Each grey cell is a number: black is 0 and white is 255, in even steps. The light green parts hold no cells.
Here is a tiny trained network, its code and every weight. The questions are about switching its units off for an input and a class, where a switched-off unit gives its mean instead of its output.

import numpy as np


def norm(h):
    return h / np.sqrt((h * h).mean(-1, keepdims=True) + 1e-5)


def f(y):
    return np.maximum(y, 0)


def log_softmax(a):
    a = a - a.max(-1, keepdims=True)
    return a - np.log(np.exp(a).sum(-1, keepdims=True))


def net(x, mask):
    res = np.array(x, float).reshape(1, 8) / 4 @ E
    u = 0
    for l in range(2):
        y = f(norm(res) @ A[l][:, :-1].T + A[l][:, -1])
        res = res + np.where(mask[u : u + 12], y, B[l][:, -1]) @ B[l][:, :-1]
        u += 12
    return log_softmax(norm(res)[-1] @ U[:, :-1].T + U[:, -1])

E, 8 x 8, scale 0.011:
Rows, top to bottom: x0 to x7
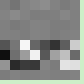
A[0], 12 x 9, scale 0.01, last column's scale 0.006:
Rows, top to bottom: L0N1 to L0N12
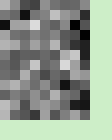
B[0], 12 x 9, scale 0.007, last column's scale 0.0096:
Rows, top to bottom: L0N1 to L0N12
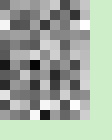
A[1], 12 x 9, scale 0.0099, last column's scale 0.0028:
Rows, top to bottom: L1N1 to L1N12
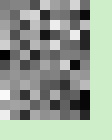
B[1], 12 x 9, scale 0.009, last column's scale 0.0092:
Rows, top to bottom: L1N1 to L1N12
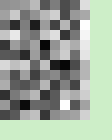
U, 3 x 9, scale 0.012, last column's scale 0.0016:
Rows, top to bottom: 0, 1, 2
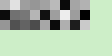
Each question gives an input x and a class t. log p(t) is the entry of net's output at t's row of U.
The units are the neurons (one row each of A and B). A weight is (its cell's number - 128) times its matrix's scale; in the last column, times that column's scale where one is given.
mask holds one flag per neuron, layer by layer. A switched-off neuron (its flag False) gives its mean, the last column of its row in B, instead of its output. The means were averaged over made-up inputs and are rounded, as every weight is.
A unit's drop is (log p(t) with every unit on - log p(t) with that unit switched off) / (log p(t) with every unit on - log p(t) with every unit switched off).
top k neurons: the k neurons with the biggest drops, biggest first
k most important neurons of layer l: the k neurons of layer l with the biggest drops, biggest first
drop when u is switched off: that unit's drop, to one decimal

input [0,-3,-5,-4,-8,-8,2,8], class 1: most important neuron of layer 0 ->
L0N12
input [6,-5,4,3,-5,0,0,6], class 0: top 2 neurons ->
L0N11, L0N3
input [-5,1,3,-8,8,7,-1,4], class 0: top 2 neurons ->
L0N3, L1N4
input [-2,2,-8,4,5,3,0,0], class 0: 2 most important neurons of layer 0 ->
L0N9, L0N3
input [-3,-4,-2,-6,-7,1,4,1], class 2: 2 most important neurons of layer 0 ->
L0N3, L0N2
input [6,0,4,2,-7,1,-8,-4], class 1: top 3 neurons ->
L0N3, L1N5, L1N4
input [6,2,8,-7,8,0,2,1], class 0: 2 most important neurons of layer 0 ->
L0N9, L0N7
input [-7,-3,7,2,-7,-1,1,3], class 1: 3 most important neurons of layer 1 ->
L1N5, L1N4, L1N12
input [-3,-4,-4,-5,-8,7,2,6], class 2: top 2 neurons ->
L1N7, L0N7
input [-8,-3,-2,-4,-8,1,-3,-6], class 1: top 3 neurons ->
L1N5, L1N4, L0N7
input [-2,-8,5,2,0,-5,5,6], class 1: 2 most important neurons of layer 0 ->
L0N12, L0N8
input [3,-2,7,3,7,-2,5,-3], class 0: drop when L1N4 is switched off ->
0.1
